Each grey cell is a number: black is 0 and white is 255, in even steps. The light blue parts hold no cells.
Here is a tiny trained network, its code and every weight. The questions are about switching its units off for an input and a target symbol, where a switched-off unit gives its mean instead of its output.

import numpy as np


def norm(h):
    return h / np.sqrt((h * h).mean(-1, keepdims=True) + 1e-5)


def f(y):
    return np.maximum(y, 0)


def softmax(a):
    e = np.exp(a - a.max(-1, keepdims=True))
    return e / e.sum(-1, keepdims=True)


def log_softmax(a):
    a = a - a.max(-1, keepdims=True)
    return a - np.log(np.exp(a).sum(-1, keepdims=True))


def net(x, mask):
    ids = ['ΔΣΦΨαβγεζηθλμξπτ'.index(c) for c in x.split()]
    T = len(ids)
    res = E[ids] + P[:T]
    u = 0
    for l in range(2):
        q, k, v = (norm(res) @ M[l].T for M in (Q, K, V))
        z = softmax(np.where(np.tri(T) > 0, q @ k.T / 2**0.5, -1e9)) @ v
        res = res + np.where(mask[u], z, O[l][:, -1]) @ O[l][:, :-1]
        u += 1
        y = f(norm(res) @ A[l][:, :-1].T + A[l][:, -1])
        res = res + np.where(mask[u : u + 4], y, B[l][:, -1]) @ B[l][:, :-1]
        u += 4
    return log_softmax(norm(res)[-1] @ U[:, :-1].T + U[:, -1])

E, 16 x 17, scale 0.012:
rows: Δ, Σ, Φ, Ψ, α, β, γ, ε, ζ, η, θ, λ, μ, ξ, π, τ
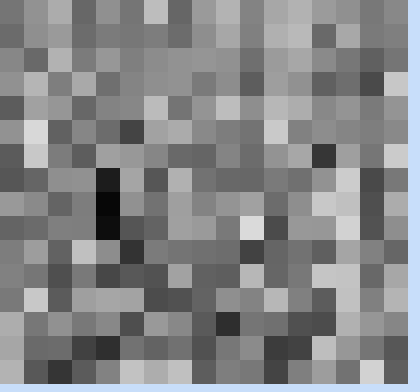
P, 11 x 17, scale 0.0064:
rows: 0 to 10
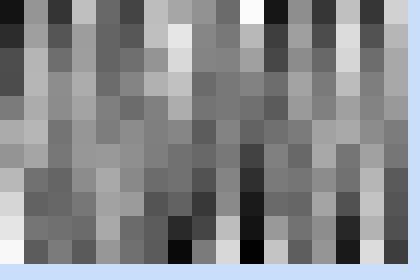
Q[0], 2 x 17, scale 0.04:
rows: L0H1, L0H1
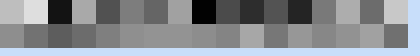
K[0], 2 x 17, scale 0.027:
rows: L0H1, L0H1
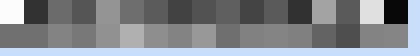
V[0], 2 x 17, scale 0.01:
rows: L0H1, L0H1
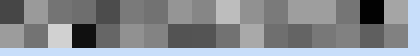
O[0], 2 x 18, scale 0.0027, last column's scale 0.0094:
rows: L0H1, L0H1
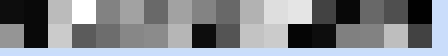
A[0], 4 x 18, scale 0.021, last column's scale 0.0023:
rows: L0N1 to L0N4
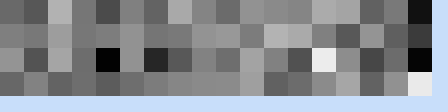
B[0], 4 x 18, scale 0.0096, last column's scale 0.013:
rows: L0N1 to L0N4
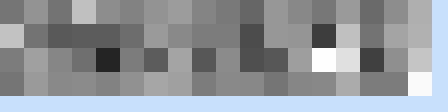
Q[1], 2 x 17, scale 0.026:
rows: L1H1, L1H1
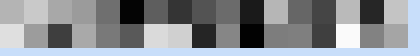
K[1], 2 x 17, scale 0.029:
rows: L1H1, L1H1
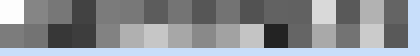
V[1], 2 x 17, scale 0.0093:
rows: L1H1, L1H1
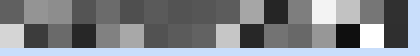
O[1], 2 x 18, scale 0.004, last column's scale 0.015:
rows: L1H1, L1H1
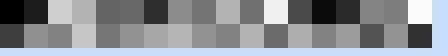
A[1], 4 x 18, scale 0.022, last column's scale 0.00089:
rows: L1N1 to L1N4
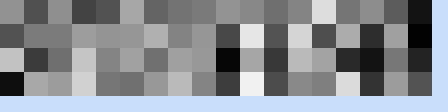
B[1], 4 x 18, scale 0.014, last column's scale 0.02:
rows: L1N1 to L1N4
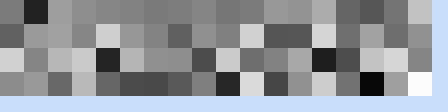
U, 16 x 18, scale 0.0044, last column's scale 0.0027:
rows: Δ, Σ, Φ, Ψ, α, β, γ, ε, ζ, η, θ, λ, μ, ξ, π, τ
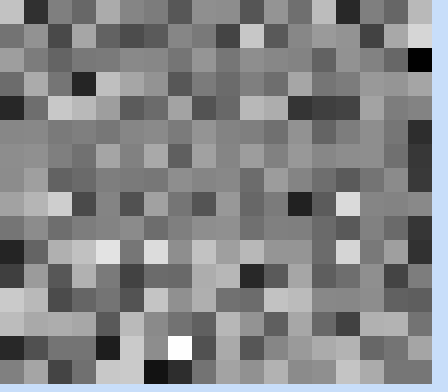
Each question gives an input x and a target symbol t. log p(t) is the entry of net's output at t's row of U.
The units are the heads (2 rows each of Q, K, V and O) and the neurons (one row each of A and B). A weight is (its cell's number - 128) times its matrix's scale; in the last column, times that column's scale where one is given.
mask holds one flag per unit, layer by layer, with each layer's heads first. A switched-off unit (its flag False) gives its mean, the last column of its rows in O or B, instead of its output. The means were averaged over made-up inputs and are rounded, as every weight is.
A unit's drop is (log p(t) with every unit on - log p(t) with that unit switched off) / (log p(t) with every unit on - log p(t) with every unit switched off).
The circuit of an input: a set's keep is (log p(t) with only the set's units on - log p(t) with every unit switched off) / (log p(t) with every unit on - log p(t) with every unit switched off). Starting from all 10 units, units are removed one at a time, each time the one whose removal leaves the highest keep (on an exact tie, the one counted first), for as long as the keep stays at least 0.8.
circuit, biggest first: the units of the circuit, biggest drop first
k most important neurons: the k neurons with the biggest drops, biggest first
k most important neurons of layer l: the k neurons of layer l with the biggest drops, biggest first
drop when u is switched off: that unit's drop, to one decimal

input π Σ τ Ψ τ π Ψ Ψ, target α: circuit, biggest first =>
(L0H1, L1N4, L0N3)
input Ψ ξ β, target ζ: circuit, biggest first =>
(L1H1, L1N4, L1N1)
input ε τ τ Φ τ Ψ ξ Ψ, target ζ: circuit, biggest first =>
(L0H1, L1N4)
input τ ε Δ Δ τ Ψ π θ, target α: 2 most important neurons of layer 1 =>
(L1N4, L1N1)
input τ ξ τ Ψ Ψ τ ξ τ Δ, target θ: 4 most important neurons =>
(L0N2, L0N3, L1N2, L1N4)
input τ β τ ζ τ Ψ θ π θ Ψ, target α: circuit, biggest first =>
(L1N4, L0H1, L0N2, L0N3)
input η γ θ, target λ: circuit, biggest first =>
(L1H1, L1N4, L0H1)
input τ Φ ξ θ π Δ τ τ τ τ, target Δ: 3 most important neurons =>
(L1N4, L1N1, L0N3)
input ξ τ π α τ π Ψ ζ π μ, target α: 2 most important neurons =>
(L1N4, L0N2)
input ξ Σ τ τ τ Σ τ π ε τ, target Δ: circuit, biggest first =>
(L1N4, L0N3)
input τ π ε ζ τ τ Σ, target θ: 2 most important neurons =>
(L0N2, L1N2)
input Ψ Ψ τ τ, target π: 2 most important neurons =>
(L1N4, L0N4)
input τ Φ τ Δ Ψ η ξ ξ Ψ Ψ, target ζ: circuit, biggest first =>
(L1N4, L0H1)
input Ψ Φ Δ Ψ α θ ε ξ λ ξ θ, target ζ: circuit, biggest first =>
(L0H1, L1N4)
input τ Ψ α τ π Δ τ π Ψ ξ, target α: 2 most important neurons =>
(L0N4, L1N4)
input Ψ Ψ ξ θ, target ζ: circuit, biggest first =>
(L1H1, L1N4, L1N1)
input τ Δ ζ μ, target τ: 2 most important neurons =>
(L0N4, L1N4)
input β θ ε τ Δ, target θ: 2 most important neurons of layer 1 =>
(L1N4, L1N2)
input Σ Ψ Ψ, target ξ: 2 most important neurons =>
(L1N3, L0N3)
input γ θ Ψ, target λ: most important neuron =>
(L1N4)
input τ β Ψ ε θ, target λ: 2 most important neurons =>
(L1N4, L0N2)
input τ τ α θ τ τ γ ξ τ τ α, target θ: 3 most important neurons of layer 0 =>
(L0N2, L0N3, L0N1)
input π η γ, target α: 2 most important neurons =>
(L0N3, L1N4)
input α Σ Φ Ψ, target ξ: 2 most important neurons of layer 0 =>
(L0N4, L0N3)
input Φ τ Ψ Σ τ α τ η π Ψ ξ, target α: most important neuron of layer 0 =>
(L0N2)
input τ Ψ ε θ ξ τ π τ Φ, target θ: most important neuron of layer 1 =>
(L1N2)
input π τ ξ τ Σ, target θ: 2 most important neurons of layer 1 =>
(L1N4, L1N2)
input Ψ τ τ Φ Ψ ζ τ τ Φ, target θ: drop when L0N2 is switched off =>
1.2
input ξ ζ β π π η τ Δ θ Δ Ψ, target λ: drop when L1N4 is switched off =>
0.8
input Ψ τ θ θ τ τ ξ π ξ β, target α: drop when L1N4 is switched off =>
0.5
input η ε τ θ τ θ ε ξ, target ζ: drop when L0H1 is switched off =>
1.2
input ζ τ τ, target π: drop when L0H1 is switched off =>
0.0
